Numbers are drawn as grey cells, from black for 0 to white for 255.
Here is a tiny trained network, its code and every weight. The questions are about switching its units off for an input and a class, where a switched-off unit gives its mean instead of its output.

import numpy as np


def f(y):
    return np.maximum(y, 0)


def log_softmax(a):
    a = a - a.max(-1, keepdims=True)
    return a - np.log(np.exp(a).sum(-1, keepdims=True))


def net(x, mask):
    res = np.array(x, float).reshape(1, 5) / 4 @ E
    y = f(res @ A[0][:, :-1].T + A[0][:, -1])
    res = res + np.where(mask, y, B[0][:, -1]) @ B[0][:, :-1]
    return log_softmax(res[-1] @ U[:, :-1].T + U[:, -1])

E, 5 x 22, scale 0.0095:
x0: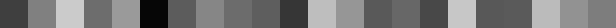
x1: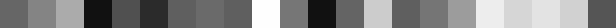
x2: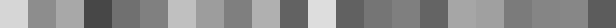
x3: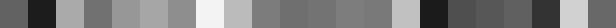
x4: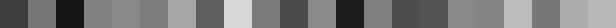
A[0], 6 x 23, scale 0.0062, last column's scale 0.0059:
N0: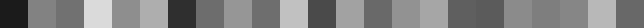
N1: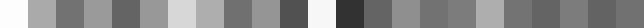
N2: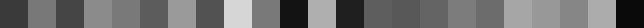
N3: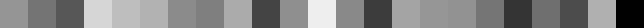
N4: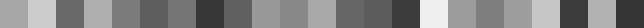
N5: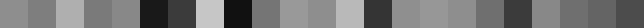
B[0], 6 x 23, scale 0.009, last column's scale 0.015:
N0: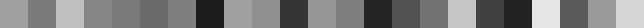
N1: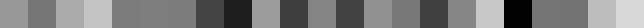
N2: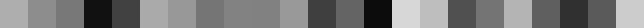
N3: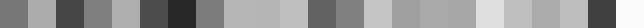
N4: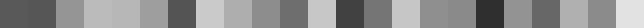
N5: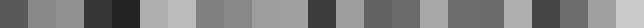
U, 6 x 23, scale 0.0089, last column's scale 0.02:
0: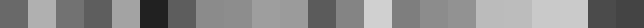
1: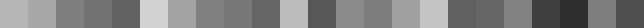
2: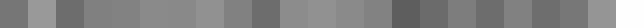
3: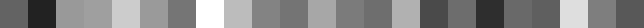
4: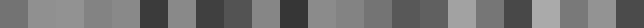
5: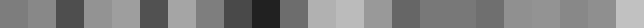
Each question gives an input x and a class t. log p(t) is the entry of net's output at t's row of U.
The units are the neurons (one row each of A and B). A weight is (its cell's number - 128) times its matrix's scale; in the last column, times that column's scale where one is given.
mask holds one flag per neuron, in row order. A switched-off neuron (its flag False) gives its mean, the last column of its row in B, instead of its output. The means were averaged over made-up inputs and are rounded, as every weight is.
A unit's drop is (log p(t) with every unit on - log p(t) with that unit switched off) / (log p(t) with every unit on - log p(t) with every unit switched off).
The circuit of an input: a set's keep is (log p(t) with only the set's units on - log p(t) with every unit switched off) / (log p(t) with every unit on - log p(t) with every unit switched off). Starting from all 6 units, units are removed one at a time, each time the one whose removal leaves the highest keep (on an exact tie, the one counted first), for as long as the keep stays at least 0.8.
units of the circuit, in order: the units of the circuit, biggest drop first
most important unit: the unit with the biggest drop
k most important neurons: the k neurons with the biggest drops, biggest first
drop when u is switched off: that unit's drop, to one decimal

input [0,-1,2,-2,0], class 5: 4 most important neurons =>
N0, N3, N2, N5
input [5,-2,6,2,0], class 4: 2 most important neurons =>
N1, N4
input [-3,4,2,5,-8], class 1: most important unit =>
N3
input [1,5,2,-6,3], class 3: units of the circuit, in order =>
N4, N3
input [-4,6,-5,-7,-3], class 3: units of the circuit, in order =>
N4, N3
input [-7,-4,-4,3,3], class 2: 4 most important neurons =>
N4, N1, N0, N2
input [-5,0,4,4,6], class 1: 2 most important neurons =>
N2, N4
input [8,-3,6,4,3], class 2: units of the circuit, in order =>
N4, N2
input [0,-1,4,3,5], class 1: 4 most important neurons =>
N2, N4, N0, N3
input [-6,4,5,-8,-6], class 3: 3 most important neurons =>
N4, N3, N2
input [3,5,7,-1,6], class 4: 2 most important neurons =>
N3, N5
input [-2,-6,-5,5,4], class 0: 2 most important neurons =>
N3, N4
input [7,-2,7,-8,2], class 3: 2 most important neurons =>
N4, N0
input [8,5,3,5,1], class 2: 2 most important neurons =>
N3, N4
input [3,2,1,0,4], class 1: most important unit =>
N3
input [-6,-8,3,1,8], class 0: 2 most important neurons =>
N3, N5
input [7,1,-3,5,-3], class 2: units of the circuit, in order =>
N4, N5
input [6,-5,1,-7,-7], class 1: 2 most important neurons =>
N5, N0
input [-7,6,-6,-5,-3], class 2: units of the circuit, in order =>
N3, N2
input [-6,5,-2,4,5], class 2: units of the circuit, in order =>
N3
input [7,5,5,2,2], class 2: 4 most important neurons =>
N3, N0, N1, N2
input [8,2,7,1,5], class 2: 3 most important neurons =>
N0, N2, N3
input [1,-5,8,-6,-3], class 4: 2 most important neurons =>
N1, N2
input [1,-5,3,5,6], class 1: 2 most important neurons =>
N2, N4
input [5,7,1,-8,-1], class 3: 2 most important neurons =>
N4, N3
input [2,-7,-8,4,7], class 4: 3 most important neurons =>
N0, N5, N4
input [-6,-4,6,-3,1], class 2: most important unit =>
N0
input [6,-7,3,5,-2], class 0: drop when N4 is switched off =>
0.1
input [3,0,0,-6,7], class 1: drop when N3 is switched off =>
0.0
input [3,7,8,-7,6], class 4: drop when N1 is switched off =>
0.5
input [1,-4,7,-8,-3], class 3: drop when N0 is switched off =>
0.1
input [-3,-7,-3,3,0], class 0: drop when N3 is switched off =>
0.8
